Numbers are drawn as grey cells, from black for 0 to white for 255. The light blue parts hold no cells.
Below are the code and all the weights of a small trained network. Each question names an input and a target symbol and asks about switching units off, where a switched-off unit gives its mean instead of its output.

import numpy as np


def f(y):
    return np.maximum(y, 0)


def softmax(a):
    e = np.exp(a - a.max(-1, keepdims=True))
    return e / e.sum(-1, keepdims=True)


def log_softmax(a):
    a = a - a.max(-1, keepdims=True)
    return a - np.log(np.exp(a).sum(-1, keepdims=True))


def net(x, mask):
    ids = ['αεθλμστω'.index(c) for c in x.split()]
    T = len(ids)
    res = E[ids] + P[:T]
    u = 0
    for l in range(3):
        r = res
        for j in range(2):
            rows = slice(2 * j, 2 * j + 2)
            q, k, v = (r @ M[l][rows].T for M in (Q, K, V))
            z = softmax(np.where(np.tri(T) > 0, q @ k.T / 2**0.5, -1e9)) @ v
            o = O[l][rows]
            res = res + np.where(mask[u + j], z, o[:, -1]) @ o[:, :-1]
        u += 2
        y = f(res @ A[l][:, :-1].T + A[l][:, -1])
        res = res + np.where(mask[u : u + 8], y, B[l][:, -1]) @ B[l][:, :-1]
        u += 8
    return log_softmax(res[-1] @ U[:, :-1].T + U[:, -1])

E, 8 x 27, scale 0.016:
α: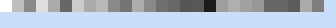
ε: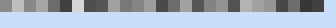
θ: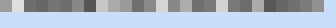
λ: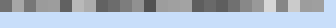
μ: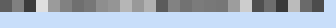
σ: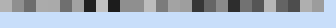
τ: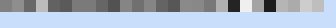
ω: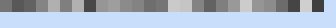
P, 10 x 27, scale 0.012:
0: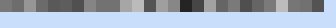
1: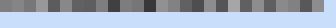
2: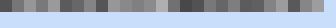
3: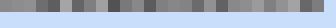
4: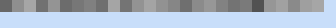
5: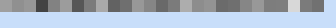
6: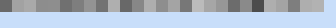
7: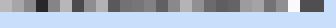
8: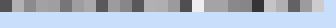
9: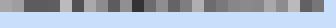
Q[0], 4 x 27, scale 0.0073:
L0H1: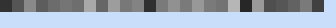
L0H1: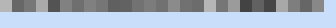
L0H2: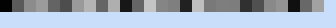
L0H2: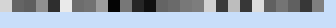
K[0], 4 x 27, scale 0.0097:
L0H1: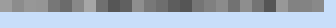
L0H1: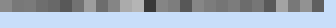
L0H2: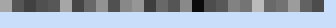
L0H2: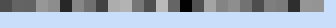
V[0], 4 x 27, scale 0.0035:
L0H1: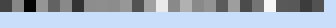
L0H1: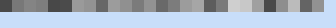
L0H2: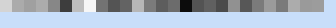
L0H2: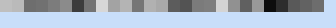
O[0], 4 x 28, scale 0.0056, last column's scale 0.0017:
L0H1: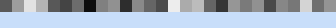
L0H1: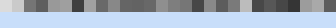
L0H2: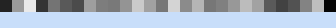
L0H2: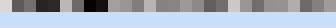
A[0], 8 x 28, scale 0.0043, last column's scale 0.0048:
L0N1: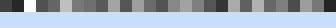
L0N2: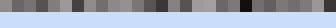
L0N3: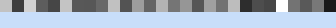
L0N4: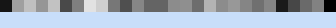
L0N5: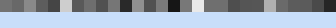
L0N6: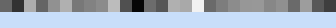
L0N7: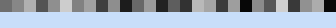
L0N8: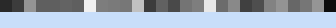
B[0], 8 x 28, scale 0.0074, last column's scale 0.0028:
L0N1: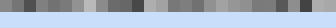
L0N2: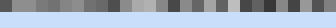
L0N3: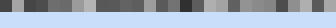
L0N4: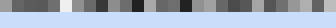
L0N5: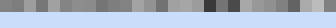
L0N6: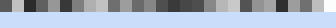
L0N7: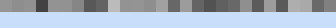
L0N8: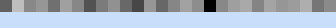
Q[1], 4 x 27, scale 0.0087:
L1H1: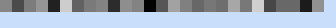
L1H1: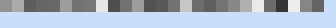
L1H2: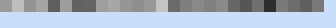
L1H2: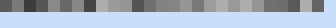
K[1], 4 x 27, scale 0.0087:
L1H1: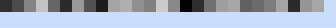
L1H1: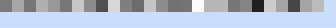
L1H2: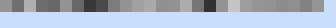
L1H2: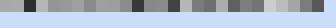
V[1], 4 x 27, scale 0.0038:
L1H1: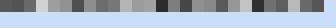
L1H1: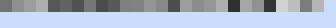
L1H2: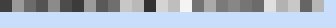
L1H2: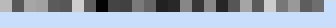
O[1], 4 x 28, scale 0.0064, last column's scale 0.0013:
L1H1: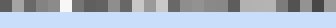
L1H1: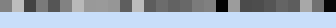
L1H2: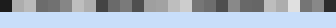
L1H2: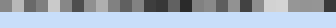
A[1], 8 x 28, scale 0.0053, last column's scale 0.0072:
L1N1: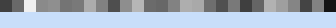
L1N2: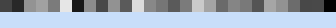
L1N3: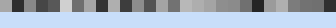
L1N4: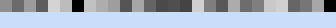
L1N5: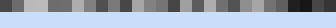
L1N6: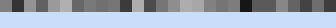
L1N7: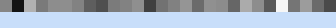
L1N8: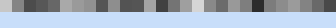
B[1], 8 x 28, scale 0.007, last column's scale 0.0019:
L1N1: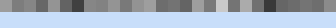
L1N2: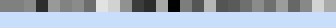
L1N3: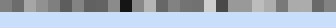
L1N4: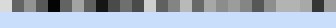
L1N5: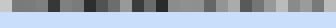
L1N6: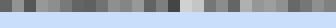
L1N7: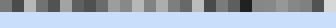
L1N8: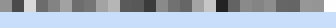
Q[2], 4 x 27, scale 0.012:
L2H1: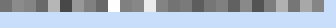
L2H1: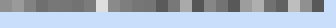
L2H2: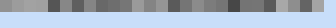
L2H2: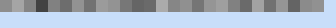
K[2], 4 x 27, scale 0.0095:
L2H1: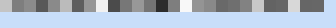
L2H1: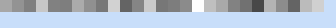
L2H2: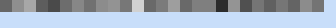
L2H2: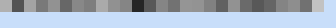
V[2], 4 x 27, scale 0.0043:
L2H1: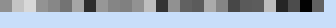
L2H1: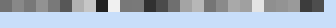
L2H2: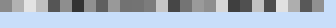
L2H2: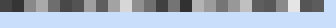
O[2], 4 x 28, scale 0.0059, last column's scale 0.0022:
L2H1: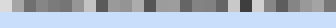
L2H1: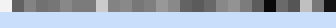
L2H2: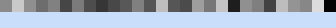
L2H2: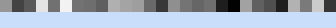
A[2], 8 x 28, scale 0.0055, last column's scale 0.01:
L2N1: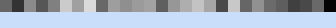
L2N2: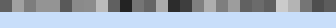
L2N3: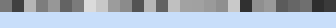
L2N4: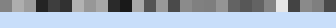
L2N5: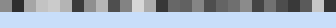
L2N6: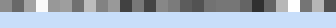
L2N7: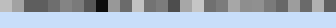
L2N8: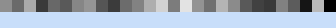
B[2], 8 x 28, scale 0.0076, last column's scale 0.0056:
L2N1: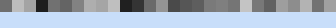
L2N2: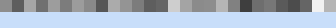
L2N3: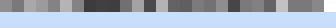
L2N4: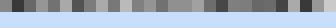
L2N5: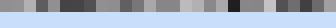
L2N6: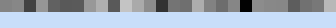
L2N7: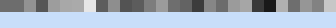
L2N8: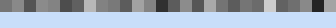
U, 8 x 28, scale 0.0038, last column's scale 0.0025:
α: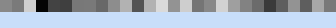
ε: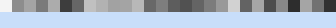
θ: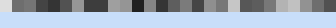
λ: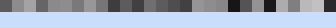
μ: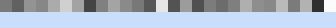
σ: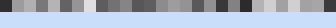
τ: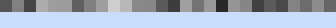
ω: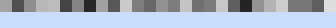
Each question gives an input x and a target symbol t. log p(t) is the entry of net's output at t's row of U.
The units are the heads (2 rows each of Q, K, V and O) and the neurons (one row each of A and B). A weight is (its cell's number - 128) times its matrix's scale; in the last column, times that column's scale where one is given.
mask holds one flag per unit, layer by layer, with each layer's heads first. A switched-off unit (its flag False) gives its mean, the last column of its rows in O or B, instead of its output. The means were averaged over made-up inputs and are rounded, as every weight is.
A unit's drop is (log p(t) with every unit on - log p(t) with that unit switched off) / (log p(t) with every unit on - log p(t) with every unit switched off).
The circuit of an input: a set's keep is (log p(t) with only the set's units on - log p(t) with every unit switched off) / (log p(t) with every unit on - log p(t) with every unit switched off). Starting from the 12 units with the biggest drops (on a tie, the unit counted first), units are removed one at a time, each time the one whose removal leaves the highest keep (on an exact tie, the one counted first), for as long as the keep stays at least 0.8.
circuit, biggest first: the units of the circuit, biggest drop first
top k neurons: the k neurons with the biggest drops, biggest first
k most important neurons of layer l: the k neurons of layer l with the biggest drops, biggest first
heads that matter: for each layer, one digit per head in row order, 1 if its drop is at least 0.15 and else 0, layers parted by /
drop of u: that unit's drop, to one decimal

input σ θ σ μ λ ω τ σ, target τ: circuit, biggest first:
L1H1; L2N4
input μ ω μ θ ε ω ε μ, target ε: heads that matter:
00 / 10 / 10
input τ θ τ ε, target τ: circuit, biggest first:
L1H1
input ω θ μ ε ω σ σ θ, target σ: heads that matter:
00 / 00 / 10
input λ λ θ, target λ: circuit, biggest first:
L0H2; L0N4
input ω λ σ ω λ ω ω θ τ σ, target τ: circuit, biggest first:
L1H1; L2N3
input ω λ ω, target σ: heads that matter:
00 / 01 / 00
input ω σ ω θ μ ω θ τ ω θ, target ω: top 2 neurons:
L2N6; L2N7
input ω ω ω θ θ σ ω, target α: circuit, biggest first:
L0H2; L1H2
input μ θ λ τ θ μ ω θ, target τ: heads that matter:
01 / 10 / 01
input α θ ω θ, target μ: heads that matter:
00 / 10 / 01
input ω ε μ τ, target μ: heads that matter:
00 / 10 / 00
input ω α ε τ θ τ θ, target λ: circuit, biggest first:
L2H2; L1H1
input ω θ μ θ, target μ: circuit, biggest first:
L1H1
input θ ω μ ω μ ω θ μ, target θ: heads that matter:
01 / 10 / 00
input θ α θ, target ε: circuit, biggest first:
L1H2; L0H2; L0N3
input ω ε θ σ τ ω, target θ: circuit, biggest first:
L1N4; L1H2; L0H2
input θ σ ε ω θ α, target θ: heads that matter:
01 / 00 / 00
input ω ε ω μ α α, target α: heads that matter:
01 / 00 / 00
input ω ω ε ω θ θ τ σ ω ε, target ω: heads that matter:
01 / 10 / 00
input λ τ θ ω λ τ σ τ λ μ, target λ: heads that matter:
01 / 00 / 00
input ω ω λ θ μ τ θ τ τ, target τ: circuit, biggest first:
L2N4; L1H1; L2N3
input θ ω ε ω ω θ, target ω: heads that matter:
01 / 10 / 00
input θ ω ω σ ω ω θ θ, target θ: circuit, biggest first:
L0H2
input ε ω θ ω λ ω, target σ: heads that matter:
01 / 01 / 00
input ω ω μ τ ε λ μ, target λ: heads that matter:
01 / 10 / 01
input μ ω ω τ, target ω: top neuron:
L2N6
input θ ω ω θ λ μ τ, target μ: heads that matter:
01 / 10 / 00
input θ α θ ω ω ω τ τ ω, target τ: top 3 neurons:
L2N4; L2N3; L0N6
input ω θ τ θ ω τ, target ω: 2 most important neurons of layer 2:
L2N7; L2N1
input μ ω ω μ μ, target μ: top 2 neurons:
L1N2; L0N6
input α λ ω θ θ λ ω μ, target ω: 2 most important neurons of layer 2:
L2N6; L2N7
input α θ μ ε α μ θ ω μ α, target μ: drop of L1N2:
0.0
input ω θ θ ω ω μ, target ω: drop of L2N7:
0.1
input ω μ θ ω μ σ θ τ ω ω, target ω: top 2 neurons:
L0N6; L2N7
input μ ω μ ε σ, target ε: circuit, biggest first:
L2H1
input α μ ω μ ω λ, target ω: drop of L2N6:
0.3
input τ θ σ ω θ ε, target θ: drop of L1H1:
0.1
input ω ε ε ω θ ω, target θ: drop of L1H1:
0.5
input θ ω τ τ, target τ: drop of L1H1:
1.0
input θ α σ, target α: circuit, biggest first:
L0H2
